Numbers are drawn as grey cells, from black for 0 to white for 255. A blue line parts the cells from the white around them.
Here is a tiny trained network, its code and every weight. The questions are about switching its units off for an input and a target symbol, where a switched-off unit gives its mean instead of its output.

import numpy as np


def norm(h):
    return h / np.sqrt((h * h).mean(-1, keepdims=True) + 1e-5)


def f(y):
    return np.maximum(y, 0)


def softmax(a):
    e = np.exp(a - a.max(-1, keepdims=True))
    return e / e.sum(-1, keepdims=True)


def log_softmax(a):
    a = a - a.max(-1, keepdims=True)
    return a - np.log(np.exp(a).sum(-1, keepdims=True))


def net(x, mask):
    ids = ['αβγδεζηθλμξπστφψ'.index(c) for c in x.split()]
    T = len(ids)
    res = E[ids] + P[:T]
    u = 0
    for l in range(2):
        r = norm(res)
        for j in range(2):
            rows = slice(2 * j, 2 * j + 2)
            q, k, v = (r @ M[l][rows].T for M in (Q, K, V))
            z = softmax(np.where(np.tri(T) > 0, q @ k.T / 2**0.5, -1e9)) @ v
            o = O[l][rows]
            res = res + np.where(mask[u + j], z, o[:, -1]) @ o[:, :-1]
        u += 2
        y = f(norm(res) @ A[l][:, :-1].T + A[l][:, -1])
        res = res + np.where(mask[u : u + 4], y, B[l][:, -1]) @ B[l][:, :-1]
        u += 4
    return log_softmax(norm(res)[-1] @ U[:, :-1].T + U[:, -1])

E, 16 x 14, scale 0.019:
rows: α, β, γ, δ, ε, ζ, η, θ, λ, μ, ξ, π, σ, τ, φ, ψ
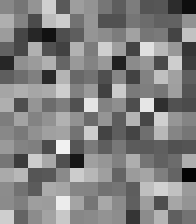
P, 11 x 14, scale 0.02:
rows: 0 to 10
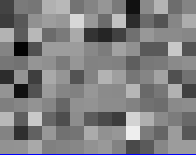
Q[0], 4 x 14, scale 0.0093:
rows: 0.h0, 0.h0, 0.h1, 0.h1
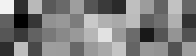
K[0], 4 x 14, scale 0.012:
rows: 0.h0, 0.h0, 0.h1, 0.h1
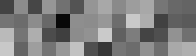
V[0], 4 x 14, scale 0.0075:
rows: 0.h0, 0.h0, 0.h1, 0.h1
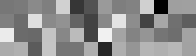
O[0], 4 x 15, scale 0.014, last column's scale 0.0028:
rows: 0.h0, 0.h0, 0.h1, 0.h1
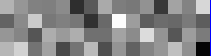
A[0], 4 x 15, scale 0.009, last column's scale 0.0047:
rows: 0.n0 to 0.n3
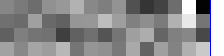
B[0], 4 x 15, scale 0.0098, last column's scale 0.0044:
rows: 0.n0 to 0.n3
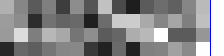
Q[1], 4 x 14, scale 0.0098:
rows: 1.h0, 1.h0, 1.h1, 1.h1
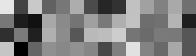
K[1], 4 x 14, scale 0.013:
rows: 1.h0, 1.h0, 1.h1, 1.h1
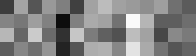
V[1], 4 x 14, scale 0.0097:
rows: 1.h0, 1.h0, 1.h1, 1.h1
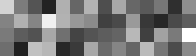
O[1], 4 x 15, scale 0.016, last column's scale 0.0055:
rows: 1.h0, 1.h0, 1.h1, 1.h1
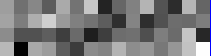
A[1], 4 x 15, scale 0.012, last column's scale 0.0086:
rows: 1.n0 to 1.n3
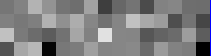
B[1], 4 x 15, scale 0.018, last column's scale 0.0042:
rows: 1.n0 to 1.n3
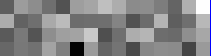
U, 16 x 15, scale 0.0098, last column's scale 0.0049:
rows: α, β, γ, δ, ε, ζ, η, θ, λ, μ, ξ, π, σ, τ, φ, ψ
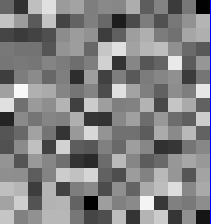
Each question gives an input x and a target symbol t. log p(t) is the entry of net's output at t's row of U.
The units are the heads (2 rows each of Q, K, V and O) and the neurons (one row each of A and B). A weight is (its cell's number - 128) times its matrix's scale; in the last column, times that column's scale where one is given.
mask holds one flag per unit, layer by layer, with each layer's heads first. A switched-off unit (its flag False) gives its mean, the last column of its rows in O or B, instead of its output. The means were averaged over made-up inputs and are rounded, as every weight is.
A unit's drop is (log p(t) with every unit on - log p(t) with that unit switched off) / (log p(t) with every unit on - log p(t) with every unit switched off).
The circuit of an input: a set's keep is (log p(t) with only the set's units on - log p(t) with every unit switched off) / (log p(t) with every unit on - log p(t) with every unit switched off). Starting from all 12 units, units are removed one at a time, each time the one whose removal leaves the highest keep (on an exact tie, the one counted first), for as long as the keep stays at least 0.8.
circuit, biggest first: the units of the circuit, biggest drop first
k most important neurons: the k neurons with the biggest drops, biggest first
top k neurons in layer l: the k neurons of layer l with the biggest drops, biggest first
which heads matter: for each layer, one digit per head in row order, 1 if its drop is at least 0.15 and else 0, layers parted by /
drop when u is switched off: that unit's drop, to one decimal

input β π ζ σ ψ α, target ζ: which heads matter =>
01 / 10
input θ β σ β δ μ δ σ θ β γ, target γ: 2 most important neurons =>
(1.n2, 0.n0)
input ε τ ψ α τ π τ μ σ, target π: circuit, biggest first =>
(1.h1)
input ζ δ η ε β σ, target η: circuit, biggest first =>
(0.h1, 0.h0)
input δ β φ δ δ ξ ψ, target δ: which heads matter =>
00 / 10
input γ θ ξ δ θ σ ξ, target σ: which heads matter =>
00 / 01
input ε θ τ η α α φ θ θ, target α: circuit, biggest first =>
(1.h0, 0.h0)
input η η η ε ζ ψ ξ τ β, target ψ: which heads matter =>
00 / 00
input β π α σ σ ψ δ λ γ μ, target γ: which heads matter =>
00 / 01
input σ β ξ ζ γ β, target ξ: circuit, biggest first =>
(1.h0, 0.h1, 0.h0)
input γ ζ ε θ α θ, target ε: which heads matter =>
00 / 10
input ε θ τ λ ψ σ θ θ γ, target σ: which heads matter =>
00 / 01
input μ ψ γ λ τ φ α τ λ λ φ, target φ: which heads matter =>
00 / 00
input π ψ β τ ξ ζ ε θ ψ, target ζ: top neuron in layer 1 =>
(1.n3)
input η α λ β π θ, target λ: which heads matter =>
10 / 01
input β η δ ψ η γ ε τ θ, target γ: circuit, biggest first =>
(1.h1, 1.h0)
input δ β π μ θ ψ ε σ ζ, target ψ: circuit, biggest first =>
(0.h1, 1.n1)
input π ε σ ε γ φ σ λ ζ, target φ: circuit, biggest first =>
(0.h0, 0.h1)
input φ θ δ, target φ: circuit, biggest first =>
(0.h0, 1.h1)
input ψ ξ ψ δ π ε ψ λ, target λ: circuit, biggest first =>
(0.n3)
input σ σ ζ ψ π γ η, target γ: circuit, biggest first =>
(0.n3, 1.h0)
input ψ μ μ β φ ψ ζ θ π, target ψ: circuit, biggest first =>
(1.n1, 0.h1)
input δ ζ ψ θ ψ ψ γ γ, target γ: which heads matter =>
00 / 00
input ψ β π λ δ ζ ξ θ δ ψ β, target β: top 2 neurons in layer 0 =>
(0.n0, 0.n3)
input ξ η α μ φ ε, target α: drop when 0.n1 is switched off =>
0.0
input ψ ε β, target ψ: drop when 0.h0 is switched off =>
0.2
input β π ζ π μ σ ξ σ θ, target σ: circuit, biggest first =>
(1.h1)
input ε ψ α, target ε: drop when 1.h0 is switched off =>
0.2
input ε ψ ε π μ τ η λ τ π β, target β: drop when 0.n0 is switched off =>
0.1
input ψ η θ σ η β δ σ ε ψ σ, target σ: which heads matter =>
00 / 00
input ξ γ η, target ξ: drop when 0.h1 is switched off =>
0.2
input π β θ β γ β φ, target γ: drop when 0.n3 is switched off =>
0.0
